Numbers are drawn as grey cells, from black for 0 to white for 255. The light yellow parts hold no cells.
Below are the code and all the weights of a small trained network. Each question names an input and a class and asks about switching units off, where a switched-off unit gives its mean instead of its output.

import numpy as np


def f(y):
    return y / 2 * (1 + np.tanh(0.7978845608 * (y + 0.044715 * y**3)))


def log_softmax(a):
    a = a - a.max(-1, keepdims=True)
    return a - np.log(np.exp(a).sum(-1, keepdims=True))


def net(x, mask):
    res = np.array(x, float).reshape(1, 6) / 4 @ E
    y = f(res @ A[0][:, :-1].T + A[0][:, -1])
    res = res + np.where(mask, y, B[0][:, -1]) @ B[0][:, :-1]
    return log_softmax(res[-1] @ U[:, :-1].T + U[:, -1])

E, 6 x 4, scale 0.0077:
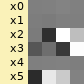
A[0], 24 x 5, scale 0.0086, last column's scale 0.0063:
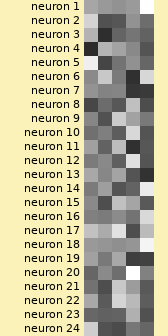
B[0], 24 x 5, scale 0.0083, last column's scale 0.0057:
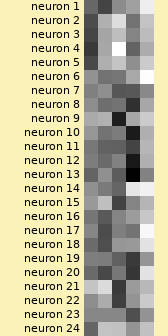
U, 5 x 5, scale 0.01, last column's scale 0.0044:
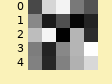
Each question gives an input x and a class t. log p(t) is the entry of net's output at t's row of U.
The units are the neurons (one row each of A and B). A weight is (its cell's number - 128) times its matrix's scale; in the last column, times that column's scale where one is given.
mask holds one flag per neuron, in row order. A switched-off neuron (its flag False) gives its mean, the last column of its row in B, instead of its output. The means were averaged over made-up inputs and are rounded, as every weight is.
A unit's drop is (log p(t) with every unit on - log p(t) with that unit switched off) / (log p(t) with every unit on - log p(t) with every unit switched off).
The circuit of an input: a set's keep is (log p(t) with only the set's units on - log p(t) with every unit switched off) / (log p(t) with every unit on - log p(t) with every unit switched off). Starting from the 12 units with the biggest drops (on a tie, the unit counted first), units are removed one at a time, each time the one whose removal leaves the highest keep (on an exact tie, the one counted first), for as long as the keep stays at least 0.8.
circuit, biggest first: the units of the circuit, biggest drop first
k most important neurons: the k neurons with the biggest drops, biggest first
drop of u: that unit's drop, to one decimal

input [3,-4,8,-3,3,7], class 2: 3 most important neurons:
(neuron 9; neuron 21; neuron 22)
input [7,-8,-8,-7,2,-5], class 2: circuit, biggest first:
(neuron 14)
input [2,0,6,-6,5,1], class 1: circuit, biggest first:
(neuron 17; neuron 11)
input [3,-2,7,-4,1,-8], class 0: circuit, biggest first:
(neuron 5; neuron 3)
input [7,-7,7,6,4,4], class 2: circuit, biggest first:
(neuron 21; neuron 9)
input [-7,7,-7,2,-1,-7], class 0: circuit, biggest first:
(neuron 2; neuron 24; neuron 3)
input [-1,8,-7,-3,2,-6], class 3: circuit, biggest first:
(neuron 9; neuron 14)
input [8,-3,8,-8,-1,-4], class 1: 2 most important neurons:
(neuron 11; neuron 17)
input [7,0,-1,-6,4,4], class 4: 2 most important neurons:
(neuron 6; neuron 20)
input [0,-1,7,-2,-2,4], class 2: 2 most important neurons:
(neuron 21; neuron 9)
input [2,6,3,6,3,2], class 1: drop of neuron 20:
0.2
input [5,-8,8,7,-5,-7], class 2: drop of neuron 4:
0.1
